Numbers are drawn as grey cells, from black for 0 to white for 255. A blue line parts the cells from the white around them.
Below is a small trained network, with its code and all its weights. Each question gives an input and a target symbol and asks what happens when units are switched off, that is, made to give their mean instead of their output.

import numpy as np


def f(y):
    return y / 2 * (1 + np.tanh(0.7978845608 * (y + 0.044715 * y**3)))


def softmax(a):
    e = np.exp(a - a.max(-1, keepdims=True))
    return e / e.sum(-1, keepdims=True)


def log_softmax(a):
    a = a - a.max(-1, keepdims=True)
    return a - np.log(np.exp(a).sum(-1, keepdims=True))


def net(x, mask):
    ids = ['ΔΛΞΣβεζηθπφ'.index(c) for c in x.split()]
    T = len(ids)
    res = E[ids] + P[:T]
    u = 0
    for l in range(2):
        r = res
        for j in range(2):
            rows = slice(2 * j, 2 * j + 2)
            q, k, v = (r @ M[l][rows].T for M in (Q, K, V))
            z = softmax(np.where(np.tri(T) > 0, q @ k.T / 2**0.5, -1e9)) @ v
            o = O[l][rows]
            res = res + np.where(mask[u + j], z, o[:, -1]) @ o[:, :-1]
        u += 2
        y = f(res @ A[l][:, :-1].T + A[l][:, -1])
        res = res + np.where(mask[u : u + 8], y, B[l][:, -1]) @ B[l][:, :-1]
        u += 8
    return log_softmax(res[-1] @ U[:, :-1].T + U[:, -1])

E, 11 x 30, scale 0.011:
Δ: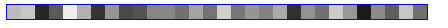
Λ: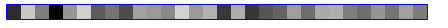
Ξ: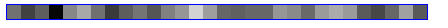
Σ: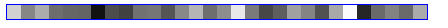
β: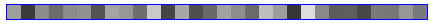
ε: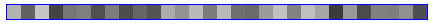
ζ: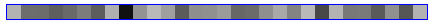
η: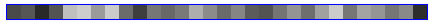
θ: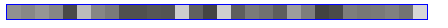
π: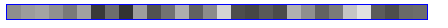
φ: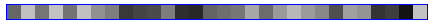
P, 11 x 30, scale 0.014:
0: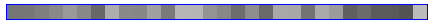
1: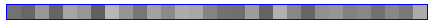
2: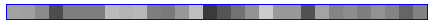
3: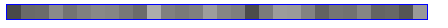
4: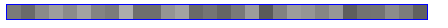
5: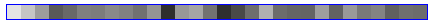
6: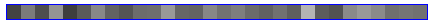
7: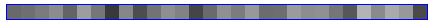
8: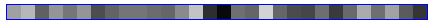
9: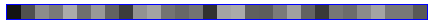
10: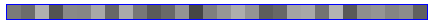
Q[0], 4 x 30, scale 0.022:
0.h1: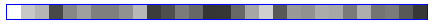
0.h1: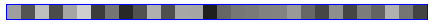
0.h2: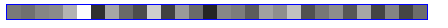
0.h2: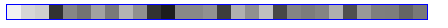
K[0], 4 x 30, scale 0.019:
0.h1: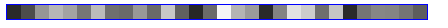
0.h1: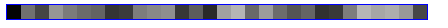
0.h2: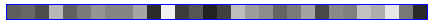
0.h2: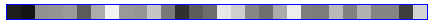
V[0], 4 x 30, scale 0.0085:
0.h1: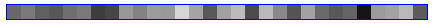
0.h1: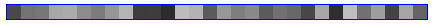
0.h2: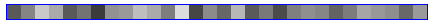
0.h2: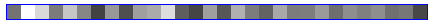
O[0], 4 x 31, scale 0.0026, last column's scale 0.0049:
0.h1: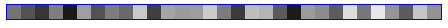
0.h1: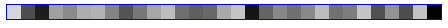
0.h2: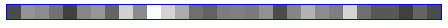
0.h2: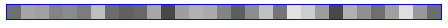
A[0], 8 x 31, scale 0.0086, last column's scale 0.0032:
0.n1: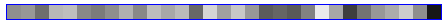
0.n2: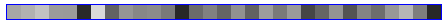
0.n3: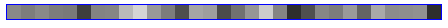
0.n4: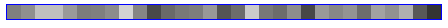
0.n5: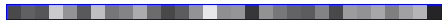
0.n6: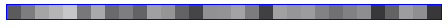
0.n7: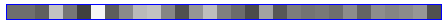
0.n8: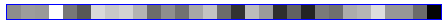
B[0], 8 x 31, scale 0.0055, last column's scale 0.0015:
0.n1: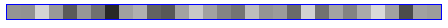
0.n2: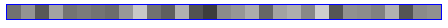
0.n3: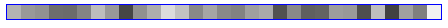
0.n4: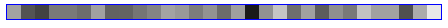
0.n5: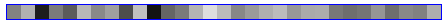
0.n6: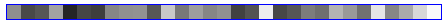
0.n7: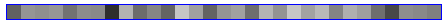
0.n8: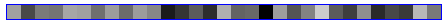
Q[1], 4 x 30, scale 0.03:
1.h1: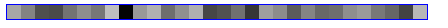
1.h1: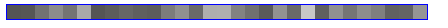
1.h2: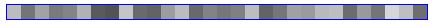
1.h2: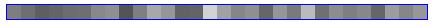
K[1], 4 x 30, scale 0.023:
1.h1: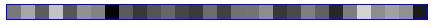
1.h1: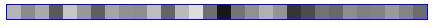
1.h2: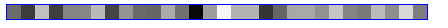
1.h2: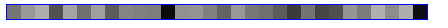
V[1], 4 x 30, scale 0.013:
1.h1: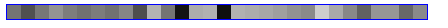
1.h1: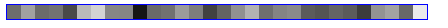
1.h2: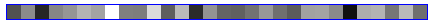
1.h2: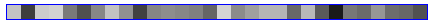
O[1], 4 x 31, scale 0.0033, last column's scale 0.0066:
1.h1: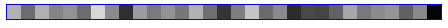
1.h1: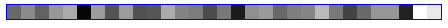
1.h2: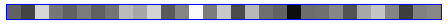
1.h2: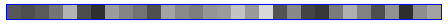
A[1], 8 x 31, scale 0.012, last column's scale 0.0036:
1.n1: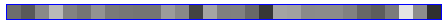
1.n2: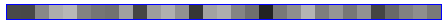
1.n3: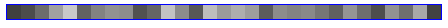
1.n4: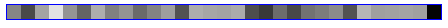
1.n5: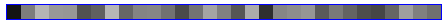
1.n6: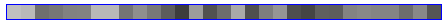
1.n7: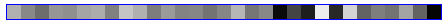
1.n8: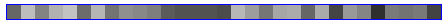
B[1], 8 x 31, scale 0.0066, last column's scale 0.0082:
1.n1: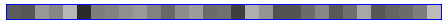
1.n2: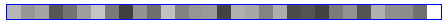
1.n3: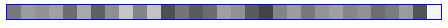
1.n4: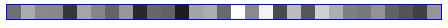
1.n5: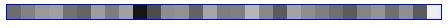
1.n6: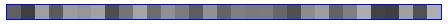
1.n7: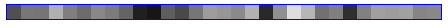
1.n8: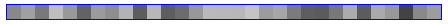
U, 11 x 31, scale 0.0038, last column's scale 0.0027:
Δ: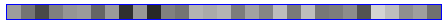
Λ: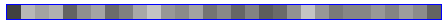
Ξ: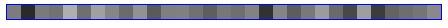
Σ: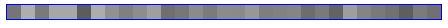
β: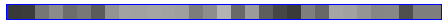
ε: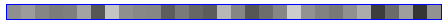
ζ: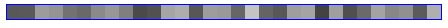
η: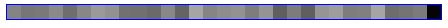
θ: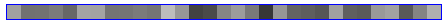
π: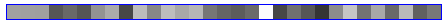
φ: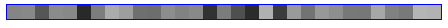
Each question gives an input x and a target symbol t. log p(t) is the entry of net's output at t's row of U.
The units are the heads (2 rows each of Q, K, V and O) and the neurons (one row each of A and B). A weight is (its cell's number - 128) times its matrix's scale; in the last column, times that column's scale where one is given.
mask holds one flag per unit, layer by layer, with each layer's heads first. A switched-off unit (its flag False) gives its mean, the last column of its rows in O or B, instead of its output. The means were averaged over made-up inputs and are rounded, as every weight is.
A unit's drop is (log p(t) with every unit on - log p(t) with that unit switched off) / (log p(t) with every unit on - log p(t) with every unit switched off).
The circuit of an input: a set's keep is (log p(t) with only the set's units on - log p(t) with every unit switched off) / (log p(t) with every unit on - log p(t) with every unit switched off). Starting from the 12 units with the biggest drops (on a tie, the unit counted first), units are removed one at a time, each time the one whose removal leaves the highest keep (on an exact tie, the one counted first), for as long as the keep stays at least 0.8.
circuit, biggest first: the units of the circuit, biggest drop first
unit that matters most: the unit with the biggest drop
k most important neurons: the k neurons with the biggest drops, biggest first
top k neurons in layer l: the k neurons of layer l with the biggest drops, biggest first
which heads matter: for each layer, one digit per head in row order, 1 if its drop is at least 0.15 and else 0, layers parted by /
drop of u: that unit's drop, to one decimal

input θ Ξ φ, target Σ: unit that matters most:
1.n8
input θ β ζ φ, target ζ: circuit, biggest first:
[0.h1 1.n5]
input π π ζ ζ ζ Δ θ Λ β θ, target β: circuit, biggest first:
[1.h2 0.h1]
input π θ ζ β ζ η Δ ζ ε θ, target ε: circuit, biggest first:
[1.h2 1.n3]
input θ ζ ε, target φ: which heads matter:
00 / 10
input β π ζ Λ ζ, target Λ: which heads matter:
00 / 01
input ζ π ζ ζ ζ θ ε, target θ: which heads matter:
11 / 10
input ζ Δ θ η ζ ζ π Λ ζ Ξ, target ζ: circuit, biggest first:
[1.n5 0.h1 0.n4]
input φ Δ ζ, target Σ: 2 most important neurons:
[1.n8 0.n2]
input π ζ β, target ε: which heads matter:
10 / 10
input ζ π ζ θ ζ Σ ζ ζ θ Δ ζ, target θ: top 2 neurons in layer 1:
[1.n2 1.n3]
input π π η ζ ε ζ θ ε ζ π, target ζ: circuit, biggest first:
[1.n5 0.h1]
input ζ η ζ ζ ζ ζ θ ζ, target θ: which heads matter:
11 / 00
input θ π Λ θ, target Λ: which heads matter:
01 / 01
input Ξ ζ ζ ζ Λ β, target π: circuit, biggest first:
[0.h1 0.n3]
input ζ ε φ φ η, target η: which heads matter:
00 / 01
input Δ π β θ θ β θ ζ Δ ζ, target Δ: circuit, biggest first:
[0.h1 0.h2 0.n5]
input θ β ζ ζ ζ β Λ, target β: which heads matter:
10 / 01
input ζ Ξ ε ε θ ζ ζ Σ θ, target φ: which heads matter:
00 / 10
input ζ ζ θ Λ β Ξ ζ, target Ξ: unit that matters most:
1.h2
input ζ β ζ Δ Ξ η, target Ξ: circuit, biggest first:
[1.n6 0.n8 1.h1 0.h1]
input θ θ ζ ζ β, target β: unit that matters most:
0.n4
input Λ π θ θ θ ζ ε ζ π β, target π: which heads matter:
00 / 10
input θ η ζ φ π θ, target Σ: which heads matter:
10 / 00
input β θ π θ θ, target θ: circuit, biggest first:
[0.h2 1.n2 0.h1]
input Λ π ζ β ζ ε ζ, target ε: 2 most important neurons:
[1.n3 0.n5]
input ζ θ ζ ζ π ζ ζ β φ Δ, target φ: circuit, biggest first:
[0.n6 0.h1 1.h1 1.n2]
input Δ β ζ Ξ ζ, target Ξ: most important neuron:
[1.n1]
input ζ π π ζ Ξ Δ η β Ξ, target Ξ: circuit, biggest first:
[1.n6 0.h1 1.h1 0.h2]
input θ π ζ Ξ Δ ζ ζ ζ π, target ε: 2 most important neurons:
[0.n8 1.n2]
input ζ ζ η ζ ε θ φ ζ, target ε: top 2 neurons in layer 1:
[1.n3 1.n5]
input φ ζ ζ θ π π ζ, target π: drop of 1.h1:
0.3
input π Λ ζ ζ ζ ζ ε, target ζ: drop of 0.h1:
0.6
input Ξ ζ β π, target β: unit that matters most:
1.h2
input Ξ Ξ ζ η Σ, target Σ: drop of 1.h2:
1.0
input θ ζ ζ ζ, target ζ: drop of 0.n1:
0.0
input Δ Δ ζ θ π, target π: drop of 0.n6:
0.1
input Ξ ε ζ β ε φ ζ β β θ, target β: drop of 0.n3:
0.1
